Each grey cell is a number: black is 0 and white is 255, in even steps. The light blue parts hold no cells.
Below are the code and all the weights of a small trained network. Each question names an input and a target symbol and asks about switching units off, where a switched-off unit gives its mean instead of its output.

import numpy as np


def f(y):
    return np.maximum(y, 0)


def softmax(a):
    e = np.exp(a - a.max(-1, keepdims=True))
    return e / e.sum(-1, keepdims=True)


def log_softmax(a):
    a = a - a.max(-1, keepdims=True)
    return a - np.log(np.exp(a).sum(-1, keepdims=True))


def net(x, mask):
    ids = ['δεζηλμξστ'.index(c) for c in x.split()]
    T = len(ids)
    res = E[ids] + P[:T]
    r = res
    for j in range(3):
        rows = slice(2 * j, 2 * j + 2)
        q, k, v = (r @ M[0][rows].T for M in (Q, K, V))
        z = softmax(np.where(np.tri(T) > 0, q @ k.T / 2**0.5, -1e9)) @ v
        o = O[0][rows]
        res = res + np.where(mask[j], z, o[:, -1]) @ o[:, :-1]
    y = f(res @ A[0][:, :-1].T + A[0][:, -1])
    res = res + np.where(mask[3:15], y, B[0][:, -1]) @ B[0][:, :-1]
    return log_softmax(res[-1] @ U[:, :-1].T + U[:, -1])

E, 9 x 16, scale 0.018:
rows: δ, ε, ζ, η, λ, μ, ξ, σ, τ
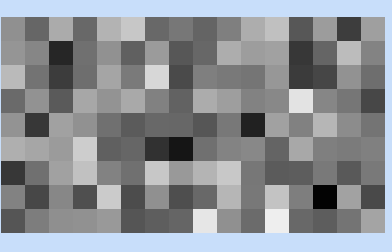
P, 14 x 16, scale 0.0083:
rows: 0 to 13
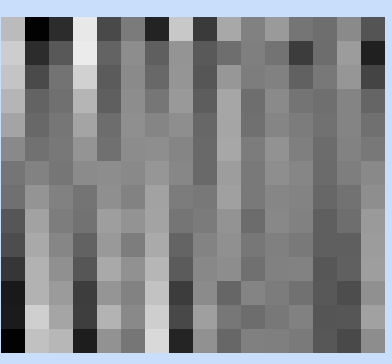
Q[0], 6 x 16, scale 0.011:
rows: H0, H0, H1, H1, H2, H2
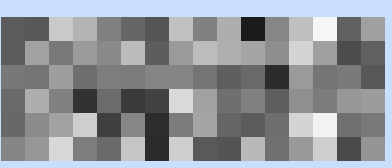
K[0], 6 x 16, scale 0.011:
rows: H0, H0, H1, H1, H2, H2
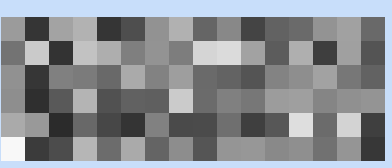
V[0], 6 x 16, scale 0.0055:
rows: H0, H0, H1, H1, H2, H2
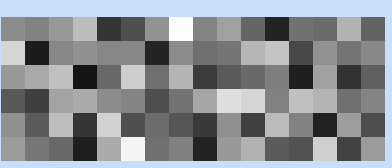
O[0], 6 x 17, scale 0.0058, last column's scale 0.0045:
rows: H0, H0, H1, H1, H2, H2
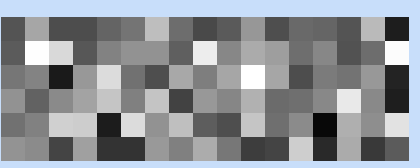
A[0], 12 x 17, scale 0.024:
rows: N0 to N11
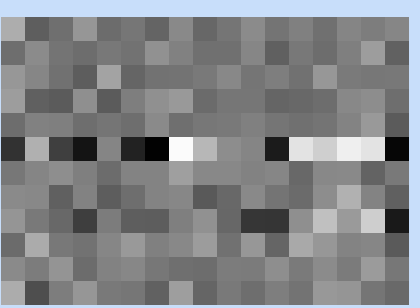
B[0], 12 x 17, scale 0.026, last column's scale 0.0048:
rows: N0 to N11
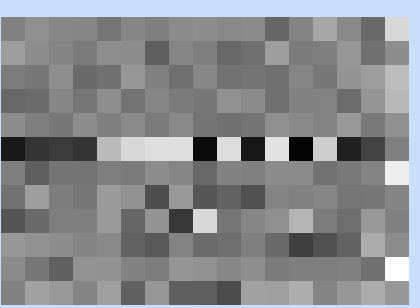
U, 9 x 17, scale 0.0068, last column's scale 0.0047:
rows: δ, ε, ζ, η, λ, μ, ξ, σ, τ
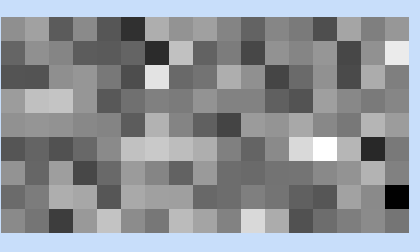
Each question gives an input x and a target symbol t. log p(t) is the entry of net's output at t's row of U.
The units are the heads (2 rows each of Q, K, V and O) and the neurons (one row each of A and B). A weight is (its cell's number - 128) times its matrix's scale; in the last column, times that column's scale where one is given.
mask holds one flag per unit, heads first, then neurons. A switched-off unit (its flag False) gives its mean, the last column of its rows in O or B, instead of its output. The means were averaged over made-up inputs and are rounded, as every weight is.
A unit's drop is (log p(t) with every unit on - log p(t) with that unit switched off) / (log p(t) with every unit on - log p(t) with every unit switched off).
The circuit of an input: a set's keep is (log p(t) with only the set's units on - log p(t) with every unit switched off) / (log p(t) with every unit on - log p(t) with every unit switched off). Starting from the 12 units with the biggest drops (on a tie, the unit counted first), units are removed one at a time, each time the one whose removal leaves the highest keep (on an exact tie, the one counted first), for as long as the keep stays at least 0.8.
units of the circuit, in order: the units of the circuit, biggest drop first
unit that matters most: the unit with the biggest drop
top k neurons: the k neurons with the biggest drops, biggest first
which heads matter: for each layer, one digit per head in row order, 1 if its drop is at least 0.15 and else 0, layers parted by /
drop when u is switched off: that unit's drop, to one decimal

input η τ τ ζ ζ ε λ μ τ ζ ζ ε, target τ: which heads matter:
001
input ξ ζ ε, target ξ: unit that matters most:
H2
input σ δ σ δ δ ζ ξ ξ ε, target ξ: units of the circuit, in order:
(N2 H2)
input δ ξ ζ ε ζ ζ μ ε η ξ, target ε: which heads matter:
100
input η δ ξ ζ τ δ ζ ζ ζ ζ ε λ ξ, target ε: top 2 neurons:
(N1 N10)
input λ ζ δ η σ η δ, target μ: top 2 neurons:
(N0 N9)
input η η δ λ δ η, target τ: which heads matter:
010
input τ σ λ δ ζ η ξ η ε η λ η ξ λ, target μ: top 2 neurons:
(N10 N4)
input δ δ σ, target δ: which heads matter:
101
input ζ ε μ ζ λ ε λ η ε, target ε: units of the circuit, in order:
(N7 H0)
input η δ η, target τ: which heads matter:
011
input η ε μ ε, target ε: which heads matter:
000
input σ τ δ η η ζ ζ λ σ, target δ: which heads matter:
001
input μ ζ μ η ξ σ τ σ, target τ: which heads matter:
001
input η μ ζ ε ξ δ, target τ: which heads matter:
000
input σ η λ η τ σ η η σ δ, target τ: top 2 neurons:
(N10 N2)
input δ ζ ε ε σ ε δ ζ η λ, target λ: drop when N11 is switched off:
1.0
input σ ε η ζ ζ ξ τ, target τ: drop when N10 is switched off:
0.9
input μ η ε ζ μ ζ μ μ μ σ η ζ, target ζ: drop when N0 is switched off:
0.0
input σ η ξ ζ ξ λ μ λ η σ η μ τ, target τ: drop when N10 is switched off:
0.7
